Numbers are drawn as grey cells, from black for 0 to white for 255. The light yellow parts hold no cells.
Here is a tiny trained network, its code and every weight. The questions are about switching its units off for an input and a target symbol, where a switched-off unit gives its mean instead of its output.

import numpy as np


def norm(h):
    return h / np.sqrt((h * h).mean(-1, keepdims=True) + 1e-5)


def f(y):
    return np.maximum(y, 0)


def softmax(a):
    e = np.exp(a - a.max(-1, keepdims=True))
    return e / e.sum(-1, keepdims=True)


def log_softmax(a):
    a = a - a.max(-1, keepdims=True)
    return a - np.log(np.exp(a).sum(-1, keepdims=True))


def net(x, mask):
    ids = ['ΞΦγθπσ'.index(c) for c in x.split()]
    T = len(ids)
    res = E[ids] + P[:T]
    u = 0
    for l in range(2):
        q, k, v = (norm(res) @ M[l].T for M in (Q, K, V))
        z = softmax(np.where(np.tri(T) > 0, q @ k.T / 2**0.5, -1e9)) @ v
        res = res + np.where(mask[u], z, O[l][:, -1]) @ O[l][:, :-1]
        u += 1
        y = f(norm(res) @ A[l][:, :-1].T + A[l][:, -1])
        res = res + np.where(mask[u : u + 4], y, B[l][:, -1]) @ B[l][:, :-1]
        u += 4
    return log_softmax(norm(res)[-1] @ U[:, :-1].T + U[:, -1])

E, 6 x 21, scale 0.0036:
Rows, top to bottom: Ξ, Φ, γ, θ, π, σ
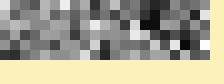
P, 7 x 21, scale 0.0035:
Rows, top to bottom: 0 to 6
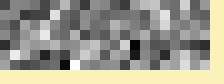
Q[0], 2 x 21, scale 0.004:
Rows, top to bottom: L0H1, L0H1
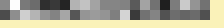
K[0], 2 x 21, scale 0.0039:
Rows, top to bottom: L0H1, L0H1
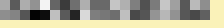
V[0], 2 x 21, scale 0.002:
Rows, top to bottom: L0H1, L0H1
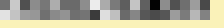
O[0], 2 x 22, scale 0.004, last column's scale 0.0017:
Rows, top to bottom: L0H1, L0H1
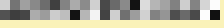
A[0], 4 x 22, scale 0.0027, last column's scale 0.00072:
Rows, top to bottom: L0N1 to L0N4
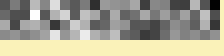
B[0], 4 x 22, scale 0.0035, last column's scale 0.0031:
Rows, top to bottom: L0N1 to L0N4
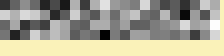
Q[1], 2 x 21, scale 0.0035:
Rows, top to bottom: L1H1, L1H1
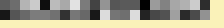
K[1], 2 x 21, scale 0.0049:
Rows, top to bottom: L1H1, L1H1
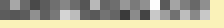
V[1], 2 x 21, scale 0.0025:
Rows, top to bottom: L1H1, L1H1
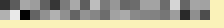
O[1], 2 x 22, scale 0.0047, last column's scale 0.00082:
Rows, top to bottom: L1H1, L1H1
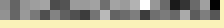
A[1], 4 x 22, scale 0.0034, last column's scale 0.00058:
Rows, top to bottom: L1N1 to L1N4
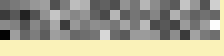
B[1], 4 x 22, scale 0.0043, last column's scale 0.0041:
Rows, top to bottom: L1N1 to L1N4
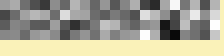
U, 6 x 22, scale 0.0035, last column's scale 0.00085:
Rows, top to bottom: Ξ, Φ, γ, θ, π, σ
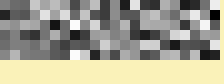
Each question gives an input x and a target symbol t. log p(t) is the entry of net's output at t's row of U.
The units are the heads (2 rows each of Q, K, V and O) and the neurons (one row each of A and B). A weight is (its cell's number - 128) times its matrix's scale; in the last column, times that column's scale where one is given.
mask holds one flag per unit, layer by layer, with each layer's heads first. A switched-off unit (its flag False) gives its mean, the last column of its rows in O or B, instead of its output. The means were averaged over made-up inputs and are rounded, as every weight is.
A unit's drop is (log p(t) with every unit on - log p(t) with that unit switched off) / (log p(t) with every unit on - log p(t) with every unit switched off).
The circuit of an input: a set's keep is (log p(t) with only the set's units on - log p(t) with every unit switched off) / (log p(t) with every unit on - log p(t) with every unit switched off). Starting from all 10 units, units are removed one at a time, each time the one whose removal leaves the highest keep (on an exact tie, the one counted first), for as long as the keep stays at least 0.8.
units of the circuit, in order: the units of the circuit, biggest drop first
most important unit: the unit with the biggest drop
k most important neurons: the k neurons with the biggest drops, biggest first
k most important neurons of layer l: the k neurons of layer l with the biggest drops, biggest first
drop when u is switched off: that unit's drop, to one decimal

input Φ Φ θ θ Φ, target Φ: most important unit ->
L1N2
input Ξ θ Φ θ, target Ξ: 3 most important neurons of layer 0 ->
L0N2; L0N1; L0N3
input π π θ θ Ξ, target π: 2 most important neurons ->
L0N1; L1N3
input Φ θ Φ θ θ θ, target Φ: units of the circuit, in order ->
L0H1; L1N2; L1H1
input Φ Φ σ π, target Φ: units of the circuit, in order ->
L0N2; L1N2; L0H1
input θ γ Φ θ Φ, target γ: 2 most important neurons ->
L0N2; L0N4
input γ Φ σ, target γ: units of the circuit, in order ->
L0H1; L0N2
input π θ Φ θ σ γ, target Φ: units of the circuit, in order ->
L0N4; L0H1; L1N2
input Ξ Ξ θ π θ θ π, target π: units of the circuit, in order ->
L0H1; L1H1; L0N2
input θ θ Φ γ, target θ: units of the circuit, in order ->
L0H1; L1H1; L0N3
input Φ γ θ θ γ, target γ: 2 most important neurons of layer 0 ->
L0N2; L0N1
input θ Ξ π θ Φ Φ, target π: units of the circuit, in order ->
L0H1; L1H1
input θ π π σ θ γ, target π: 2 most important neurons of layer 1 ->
L1N4; L1N1
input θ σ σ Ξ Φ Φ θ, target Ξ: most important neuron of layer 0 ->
L0N2
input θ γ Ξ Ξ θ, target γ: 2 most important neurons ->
L0N2; L1N4
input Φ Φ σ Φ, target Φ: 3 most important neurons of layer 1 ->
L1N2; L1N1; L1N3
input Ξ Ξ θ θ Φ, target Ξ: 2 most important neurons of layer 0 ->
L0N2; L0N4
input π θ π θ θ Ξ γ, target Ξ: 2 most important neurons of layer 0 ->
L0N4; L0N1
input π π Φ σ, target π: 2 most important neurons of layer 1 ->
L1N4; L1N3
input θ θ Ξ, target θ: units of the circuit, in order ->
L1H1
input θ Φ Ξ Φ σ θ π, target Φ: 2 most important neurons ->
L1N2; L0N2
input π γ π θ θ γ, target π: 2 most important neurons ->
L0N1; L0N2
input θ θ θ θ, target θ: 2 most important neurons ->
L0N1; L1N4
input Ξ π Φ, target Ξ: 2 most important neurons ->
L0N2; L1N3
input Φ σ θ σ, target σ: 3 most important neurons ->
L1N1; L0N4; L0N1
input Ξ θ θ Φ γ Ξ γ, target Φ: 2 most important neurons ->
L0N4; L1N2
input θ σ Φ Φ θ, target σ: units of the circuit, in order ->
L0H1
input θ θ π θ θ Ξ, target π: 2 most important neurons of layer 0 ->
L0N1; L0N3
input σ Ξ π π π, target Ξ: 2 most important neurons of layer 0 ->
L0N2; L0N4
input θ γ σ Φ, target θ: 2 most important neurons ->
L0N3; L1N2
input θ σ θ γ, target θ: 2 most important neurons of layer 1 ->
L1N2; L1N4
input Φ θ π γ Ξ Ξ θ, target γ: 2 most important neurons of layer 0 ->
L0N2; L0N3
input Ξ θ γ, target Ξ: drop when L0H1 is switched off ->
0.2
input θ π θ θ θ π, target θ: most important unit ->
L1H1
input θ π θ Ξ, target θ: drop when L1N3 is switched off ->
-0.1
